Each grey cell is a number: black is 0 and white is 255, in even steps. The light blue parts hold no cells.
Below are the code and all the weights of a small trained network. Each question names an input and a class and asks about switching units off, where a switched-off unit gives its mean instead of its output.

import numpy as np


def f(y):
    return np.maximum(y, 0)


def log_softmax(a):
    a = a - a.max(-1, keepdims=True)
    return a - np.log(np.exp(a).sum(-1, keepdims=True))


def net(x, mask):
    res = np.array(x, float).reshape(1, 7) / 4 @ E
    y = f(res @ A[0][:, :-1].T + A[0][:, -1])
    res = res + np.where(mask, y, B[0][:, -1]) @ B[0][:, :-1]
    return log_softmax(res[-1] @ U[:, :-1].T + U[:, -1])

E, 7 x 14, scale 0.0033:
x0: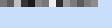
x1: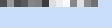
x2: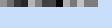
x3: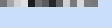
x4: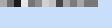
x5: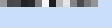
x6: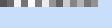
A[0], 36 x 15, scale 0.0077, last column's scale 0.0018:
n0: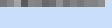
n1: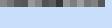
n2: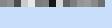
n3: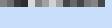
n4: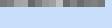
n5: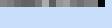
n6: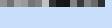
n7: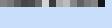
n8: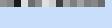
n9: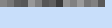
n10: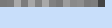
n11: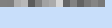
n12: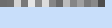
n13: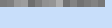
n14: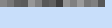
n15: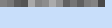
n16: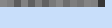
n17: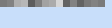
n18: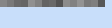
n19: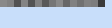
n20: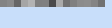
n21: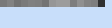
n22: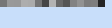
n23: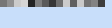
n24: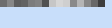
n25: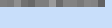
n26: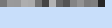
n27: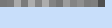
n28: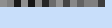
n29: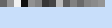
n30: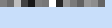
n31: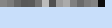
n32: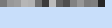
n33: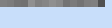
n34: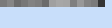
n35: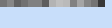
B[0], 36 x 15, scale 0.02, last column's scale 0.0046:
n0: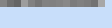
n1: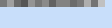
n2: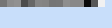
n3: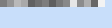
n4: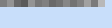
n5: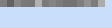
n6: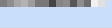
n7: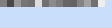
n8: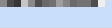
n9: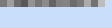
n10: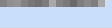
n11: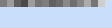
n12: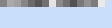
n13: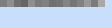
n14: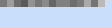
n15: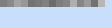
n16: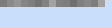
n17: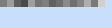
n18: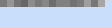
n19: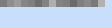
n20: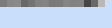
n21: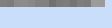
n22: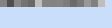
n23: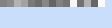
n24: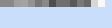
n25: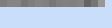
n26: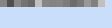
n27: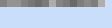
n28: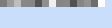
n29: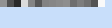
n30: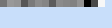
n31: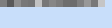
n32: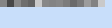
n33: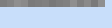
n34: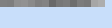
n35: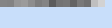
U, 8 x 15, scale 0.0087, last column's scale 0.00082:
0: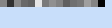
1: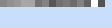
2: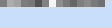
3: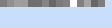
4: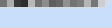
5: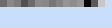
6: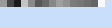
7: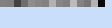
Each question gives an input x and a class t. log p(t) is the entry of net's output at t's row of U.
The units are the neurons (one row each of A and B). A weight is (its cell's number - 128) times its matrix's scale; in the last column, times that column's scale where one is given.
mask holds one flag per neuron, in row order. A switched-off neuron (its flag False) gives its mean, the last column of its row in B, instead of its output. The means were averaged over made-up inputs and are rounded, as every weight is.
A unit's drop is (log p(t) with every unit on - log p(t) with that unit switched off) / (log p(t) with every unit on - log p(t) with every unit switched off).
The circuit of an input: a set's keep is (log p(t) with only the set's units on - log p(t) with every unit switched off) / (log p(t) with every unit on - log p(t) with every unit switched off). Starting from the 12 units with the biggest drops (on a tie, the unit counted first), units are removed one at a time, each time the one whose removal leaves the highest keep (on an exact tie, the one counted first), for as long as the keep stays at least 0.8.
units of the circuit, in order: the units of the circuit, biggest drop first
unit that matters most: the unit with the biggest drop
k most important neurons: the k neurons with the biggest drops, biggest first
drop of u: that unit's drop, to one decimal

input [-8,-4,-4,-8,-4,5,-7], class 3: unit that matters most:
n3
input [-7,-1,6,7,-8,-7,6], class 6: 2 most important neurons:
n29; n3
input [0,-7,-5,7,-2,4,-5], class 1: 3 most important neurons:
n6; n3; n15
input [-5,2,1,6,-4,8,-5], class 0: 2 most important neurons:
n7; n31
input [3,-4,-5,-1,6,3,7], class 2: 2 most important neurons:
n12; n29
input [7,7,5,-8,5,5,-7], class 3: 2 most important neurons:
n3; n15
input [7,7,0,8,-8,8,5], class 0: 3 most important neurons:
n7; n31; n3
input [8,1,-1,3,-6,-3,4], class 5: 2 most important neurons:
n30; n8
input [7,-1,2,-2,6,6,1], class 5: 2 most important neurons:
n30; n29
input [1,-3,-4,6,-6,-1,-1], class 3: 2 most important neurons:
n23; n8
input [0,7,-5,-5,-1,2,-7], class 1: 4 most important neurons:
n24; n35; n12; n34
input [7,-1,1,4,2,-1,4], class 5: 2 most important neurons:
n30; n28
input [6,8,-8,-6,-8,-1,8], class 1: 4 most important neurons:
n24; n35; n28; n34
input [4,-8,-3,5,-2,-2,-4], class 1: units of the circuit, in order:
n6
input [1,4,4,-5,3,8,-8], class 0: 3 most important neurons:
n7; n31; n12
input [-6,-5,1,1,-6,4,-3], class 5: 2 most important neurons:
n2; n8
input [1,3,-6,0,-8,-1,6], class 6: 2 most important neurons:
n29; n28
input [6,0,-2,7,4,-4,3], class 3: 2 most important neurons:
n23; n2
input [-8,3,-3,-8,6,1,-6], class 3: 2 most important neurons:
n3; n30
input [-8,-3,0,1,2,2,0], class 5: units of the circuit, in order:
n2
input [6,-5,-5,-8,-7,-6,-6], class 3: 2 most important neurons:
n3; n15
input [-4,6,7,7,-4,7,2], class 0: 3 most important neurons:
n7; n31; n3
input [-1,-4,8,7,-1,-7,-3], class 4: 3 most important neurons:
n1; n9; n14
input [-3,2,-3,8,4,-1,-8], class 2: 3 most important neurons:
n28; n3; n19
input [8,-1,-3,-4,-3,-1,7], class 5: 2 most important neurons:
n30; n28
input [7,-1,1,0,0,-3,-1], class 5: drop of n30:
0.5
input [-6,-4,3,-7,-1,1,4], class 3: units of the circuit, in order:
n3
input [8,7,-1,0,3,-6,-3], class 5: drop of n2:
-0.1
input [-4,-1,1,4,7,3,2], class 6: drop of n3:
0.2
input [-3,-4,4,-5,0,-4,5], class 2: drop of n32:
-0.1
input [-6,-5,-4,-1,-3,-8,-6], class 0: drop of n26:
0.3
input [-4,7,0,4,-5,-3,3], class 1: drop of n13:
0.0
